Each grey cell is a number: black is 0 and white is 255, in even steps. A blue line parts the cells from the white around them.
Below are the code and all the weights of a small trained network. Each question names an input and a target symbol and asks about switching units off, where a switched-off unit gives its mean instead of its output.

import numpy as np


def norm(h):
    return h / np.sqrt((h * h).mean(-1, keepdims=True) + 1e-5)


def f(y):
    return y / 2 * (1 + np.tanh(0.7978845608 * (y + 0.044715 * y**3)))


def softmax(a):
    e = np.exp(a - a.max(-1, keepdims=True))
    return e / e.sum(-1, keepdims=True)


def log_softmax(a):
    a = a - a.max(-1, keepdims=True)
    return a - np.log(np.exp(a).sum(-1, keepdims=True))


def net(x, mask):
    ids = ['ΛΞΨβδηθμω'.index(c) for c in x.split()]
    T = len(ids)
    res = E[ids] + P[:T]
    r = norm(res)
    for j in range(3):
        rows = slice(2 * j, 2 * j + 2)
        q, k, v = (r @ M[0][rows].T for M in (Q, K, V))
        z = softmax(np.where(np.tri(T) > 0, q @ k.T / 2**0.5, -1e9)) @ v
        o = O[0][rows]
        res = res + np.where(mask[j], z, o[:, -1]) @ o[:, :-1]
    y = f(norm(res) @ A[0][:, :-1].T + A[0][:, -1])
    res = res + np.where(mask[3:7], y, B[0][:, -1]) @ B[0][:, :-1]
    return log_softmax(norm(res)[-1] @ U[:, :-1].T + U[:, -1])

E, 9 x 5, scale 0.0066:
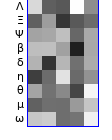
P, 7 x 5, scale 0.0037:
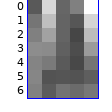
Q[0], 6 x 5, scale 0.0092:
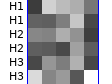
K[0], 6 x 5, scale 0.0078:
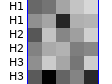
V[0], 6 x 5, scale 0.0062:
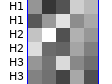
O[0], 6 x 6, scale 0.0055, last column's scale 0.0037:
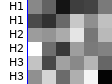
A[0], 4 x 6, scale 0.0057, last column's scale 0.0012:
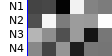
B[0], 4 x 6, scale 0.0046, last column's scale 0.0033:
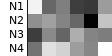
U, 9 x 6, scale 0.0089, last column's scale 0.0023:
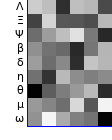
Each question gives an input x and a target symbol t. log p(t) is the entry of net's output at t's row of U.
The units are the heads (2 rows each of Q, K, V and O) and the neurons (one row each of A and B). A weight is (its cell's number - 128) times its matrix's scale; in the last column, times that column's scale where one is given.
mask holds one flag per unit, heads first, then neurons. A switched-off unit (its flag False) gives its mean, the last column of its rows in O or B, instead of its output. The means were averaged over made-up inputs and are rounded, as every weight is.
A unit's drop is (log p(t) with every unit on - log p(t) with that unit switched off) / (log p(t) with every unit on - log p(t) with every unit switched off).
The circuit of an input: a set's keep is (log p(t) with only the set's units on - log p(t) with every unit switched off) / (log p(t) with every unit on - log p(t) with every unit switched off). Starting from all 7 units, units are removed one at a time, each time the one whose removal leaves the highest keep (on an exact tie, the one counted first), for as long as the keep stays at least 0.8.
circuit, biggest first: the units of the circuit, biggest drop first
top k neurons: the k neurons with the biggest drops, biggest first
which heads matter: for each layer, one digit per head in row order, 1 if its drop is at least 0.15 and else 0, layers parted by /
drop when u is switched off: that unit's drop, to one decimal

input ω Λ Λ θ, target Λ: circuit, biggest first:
(H2)
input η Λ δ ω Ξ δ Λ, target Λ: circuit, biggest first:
(H3 H1)
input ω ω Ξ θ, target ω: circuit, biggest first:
(H3 H2)
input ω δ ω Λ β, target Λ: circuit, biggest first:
(H2 H3)
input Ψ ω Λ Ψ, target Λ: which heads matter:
011
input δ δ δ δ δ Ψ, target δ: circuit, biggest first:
(H2 N2)
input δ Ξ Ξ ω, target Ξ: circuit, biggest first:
(H3 N2)
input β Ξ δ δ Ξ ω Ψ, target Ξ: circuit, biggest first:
(H3 N2)
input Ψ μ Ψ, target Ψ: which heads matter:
110
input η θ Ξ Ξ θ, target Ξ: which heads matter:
001
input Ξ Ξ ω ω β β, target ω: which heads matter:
101
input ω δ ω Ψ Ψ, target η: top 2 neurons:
(N4 N2)
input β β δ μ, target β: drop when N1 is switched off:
0.6
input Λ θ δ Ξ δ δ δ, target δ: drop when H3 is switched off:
0.1
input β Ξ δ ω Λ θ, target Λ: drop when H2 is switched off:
0.2
